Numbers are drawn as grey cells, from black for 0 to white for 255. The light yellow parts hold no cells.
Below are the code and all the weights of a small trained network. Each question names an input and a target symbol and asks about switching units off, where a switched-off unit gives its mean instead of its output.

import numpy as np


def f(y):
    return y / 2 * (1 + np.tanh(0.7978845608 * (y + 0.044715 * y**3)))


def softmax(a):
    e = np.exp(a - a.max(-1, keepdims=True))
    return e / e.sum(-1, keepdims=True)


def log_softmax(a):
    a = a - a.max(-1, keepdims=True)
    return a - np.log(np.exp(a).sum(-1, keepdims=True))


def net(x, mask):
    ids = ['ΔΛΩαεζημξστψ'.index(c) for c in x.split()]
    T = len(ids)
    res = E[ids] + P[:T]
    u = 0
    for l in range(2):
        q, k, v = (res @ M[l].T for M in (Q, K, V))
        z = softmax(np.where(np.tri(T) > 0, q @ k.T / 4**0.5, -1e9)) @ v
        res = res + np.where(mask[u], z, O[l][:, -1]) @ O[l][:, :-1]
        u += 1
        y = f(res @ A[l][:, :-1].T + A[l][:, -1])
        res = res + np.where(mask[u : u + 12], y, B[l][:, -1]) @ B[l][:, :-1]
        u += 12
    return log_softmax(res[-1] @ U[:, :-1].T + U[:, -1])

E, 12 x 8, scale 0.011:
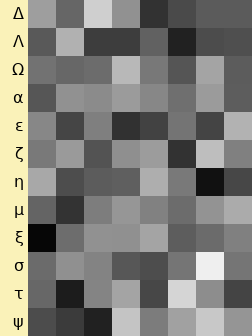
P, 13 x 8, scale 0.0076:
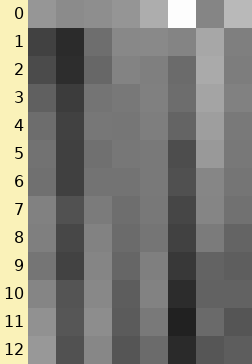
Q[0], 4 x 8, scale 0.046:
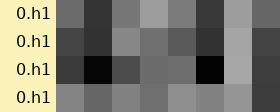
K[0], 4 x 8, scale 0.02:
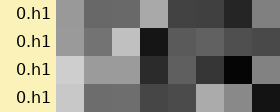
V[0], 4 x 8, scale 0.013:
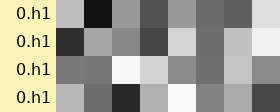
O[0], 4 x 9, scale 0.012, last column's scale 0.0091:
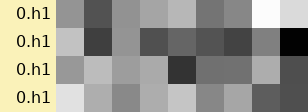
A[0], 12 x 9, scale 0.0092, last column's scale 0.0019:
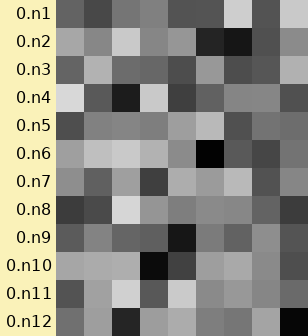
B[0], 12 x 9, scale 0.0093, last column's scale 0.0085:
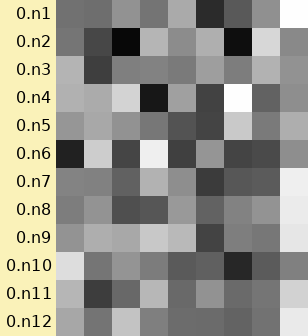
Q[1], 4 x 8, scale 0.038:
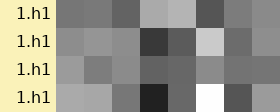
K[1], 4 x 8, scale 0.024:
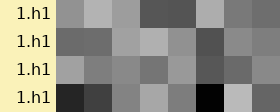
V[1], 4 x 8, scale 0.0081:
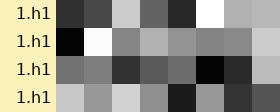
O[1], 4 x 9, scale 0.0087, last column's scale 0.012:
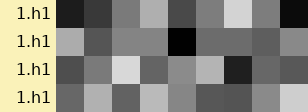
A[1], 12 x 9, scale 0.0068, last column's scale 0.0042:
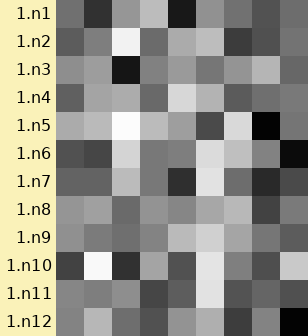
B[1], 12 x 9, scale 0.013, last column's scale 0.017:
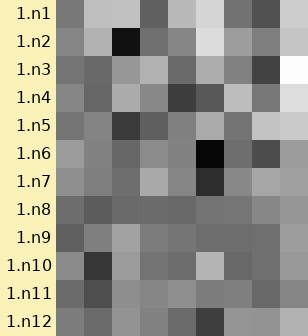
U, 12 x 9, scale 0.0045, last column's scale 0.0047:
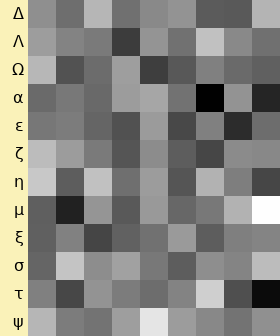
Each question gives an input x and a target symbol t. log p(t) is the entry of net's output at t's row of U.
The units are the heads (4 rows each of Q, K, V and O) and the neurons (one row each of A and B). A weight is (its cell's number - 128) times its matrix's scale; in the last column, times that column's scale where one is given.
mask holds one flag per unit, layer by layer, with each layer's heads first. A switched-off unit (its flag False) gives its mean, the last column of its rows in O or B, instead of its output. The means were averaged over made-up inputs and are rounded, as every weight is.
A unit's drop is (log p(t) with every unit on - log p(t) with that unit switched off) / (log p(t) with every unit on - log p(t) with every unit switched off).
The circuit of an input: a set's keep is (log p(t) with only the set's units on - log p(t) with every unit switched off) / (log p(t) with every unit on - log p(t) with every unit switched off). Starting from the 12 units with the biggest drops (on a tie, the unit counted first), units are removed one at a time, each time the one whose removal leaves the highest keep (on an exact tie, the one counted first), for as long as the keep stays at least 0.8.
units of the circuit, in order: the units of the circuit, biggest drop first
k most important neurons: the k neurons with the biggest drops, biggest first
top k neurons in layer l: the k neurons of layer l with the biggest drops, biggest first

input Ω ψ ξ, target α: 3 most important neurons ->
0.n2; 1.n4; 0.n6
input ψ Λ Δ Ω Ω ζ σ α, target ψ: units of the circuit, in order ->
0.h1; 1.h1; 0.n4
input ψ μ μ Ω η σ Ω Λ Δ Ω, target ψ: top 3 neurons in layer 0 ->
0.n4; 0.n1; 0.n8
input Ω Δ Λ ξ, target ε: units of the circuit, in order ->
0.h1
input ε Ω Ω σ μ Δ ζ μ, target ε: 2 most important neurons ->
1.n6; 0.n7
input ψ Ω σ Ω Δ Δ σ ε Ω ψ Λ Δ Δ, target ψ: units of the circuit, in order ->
1.h1; 0.h1; 0.n4
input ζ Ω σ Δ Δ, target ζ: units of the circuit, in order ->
0.h1; 1.h1
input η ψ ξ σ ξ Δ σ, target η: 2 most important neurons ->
0.n7; 1.n4
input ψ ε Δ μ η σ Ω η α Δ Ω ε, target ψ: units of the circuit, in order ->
1.h1; 0.h1; 0.n4
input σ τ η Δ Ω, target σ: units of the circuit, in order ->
0.h1; 1.n4; 1.h1; 0.n10
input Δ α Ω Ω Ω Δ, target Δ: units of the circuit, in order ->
1.n1; 1.h1; 0.h1
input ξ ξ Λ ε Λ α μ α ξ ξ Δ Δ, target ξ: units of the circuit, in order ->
1.n2; 1.h1
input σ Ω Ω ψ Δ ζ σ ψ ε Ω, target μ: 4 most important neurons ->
1.n4; 1.n12; 0.n7; 1.n1
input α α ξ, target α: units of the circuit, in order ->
0.h1; 0.n2; 1.h1
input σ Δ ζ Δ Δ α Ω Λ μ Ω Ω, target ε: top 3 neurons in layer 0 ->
0.n9; 0.n7; 0.n12
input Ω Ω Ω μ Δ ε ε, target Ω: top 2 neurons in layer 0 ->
0.n6; 0.n1
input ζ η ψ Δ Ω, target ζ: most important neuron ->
0.n6
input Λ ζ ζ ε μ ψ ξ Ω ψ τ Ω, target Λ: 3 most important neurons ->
1.n2; 1.n4; 0.n7
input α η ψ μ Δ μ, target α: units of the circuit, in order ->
0.h1; 1.h1
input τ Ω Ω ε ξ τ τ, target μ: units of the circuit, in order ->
0.h1
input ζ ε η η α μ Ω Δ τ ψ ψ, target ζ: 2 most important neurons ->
0.n6; 0.n2
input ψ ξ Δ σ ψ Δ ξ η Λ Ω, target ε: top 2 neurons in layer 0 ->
0.n9; 0.n12
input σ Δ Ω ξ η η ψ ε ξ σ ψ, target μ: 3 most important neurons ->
1.n4; 1.n12; 0.n7
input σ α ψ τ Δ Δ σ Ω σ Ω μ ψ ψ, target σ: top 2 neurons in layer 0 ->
0.n10; 0.n9
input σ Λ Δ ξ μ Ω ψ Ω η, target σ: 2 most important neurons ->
1.n4; 0.n10
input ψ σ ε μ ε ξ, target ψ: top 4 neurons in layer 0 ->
0.n4; 0.n1; 0.n8; 0.n2
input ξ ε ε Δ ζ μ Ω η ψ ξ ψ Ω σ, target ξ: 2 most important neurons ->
1.n2; 0.n2
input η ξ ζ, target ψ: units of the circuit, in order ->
0.h1
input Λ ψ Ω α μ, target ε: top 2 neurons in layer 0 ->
0.n7; 0.n9
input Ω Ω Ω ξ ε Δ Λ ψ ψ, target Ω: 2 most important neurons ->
0.n6; 1.n1
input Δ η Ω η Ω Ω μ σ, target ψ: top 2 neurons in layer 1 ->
1.n1; 1.n4
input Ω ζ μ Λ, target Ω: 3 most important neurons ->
0.n6; 1.n1; 0.n7
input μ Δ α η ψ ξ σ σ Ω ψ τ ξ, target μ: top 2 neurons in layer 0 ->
0.n7; 0.n1
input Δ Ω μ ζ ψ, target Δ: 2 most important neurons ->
1.n1; 0.n9
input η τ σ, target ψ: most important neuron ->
0.n8
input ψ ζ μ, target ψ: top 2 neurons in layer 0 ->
0.n1; 0.n8
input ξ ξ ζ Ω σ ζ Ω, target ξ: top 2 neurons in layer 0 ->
0.n6; 0.n2
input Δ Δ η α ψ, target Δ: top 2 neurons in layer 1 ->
1.n1; 1.n2
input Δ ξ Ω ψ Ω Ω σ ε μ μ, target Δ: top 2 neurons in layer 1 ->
1.n1; 1.n5
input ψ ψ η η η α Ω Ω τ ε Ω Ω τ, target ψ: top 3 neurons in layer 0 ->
0.n4; 0.n1; 0.n8
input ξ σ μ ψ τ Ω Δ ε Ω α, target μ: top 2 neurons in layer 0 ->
0.n7; 0.n8
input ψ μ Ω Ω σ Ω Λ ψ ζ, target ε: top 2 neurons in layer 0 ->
0.n9; 0.n12
